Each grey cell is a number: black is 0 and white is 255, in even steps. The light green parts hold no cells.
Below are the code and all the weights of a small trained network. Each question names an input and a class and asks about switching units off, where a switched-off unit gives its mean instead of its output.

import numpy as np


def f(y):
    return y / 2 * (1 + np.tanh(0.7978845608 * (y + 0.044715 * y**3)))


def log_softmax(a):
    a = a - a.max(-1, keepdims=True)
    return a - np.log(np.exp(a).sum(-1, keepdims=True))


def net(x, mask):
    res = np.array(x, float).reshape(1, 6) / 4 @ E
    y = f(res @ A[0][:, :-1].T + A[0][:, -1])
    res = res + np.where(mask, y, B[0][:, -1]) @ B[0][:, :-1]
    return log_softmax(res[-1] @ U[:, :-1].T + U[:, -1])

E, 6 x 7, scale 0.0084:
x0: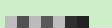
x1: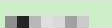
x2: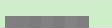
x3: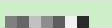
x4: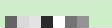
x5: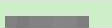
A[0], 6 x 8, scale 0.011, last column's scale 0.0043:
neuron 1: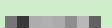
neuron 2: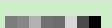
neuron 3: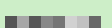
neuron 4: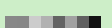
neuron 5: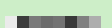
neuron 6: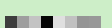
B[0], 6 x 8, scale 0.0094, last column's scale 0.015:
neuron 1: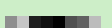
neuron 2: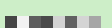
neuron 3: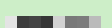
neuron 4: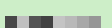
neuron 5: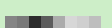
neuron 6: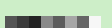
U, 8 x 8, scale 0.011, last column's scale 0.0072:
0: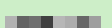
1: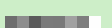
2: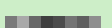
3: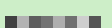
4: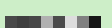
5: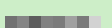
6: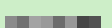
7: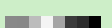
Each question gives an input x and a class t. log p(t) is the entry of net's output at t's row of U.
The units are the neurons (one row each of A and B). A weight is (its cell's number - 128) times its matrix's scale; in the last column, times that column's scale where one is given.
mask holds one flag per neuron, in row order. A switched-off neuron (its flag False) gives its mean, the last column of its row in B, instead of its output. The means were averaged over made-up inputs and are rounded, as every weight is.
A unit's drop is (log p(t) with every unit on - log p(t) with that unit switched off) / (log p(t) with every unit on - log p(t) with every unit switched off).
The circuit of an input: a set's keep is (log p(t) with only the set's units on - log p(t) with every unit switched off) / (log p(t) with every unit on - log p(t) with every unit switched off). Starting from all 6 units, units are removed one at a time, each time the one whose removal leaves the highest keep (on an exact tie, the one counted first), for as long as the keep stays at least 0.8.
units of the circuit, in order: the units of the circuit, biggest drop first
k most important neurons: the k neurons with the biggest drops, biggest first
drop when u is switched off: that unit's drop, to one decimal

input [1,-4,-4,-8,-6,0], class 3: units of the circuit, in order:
[neuron 6; neuron 5]
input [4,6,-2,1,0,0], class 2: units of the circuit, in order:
[neuron 1]
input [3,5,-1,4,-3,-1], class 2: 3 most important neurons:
[neuron 1; neuron 6; neuron 3]
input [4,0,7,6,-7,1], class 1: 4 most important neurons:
[neuron 6; neuron 3; neuron 2; neuron 4]
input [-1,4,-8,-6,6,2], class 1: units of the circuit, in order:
[neuron 6; neuron 2]
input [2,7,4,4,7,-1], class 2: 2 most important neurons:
[neuron 1; neuron 5]
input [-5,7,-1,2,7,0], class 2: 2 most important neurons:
[neuron 1; neuron 5]
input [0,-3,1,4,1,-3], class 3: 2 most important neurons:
[neuron 2; neuron 1]
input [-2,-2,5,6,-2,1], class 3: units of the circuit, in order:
[neuron 2; neuron 6]
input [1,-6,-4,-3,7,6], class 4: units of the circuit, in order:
[neuron 6; neuron 2]
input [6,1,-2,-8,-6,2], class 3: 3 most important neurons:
[neuron 6; neuron 3; neuron 5]
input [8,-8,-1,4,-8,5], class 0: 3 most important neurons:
[neuron 5; neuron 6; neuron 1]
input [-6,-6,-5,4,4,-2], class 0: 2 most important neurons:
[neuron 3; neuron 1]
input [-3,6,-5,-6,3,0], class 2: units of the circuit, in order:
[neuron 1; neuron 5]
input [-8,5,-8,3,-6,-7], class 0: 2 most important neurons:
[neuron 3; neuron 6]
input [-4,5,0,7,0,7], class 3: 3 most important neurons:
[neuron 2; neuron 4; neuron 6]
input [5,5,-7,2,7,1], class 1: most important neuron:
[neuron 1]
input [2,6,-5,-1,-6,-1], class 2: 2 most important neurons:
[neuron 1; neuron 6]
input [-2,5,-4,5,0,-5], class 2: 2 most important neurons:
[neuron 1; neuron 5]
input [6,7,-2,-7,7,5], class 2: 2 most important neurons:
[neuron 1; neuron 3]
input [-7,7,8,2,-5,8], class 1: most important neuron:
[neuron 1]
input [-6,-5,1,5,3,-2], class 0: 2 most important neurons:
[neuron 3; neuron 1]
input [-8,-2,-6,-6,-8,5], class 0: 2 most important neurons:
[neuron 3; neuron 6]
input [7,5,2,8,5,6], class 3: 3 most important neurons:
[neuron 2; neuron 4; neuron 3]
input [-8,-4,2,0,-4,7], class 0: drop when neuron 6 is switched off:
0.1
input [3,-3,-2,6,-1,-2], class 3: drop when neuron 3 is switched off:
0.1
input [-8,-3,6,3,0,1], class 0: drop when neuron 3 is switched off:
0.7
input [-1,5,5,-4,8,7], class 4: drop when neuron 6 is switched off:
0.8
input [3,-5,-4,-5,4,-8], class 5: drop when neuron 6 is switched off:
0.2
